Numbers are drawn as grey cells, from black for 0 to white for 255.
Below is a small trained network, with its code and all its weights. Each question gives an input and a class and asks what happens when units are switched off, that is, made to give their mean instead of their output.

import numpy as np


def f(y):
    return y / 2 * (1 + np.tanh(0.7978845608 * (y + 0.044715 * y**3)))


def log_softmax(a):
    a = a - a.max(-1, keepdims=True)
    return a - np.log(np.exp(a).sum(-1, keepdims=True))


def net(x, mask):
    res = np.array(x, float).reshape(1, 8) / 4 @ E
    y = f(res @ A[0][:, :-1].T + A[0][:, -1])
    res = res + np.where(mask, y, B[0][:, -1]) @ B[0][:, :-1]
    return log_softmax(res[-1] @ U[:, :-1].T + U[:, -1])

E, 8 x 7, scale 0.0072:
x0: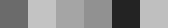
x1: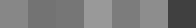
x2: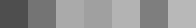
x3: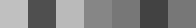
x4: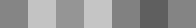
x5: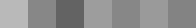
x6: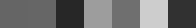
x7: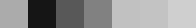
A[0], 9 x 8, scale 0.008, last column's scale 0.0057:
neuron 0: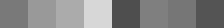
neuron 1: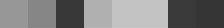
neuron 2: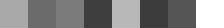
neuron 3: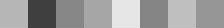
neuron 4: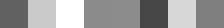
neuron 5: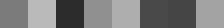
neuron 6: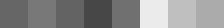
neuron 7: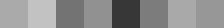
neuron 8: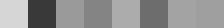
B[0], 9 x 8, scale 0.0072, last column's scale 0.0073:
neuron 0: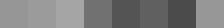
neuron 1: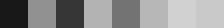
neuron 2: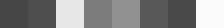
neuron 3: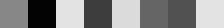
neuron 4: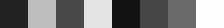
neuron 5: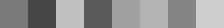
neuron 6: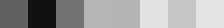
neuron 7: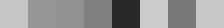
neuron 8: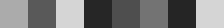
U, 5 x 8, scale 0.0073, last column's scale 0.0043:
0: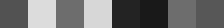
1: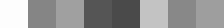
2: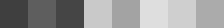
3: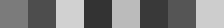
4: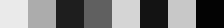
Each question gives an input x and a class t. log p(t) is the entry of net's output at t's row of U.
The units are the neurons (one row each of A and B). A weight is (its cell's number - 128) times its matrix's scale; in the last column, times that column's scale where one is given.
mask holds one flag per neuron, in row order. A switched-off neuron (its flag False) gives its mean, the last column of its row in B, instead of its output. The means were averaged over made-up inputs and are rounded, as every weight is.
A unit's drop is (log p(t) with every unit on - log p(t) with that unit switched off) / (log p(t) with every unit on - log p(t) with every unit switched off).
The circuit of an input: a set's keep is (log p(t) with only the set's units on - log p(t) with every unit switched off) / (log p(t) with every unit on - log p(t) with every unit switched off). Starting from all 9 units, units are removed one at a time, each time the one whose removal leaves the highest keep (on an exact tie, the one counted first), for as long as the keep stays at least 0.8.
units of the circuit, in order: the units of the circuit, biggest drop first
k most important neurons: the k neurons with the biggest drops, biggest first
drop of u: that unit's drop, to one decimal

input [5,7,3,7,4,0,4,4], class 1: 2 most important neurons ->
(neuron 2; neuron 4)
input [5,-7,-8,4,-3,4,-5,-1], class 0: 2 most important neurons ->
(neuron 4; neuron 3)
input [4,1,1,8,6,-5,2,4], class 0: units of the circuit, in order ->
(neuron 4; neuron 6)
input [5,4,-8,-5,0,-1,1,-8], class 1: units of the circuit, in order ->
(neuron 4; neuron 7)
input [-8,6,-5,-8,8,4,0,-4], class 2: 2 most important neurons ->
(neuron 1; neuron 5)
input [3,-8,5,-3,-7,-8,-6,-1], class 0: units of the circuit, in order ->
(neuron 4)
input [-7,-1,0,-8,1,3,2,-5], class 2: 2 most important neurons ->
(neuron 1; neuron 3)
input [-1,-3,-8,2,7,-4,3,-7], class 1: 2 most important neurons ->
(neuron 4; neuron 5)
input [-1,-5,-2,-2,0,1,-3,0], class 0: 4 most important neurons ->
(neuron 3; neuron 5; neuron 6; neuron 8)
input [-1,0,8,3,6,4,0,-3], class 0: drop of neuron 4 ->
0.3
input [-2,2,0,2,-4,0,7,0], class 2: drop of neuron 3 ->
0.2
